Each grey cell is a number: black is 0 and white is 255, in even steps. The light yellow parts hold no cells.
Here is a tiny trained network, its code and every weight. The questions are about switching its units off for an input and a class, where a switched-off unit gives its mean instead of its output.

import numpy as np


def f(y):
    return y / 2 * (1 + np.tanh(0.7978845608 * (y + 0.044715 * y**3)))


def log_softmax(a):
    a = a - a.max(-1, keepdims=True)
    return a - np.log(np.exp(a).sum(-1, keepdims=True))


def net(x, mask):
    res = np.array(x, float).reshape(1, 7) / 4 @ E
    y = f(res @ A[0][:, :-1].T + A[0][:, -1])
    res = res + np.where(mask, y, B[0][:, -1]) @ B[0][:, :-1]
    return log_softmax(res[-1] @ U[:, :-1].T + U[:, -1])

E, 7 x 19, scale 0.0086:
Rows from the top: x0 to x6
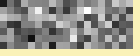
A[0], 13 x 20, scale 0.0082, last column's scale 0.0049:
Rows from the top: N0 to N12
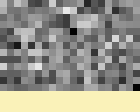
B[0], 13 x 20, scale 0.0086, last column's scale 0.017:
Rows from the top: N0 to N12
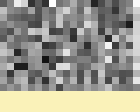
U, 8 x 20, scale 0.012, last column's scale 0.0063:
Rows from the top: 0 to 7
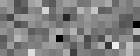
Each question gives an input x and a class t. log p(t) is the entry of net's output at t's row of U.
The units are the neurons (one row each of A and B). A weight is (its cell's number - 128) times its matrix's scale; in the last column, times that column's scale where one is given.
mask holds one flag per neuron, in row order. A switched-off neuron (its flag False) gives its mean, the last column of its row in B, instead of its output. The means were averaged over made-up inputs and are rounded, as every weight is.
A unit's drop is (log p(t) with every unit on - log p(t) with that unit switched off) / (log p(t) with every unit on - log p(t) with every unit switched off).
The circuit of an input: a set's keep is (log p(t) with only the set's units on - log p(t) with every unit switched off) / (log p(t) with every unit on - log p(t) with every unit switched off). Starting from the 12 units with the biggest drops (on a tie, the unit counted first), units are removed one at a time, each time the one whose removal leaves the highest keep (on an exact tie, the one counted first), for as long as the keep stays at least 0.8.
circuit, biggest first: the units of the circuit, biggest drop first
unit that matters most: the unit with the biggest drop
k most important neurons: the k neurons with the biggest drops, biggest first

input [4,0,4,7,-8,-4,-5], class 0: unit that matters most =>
N9
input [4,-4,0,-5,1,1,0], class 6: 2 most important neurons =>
N5, N6
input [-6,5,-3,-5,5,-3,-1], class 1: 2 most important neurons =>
N0, N11
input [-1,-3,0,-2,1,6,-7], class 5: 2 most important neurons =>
N11, N9
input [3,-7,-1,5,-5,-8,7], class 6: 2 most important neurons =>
N5, N11
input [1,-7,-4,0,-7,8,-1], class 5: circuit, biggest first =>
N11, N9
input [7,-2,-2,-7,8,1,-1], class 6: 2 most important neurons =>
N4, N5
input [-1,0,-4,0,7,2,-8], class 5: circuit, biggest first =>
N9, N11, N3
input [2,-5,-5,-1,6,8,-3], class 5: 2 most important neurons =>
N9, N3
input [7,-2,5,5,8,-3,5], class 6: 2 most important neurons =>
N0, N5
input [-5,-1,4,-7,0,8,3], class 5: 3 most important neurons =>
N11, N9, N3
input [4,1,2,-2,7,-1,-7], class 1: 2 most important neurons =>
N11, N0
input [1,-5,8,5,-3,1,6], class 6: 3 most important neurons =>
N6, N5, N8
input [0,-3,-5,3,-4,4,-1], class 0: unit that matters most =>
N6
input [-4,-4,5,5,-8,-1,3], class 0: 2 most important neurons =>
N9, N7
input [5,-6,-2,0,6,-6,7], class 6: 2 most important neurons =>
N5, N0
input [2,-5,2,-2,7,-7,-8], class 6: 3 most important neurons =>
N5, N6, N8
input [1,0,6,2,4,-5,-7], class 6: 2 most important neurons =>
N6, N5
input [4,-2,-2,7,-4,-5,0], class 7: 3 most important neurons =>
N4, N3, N5
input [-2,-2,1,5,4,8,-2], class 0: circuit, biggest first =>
N6
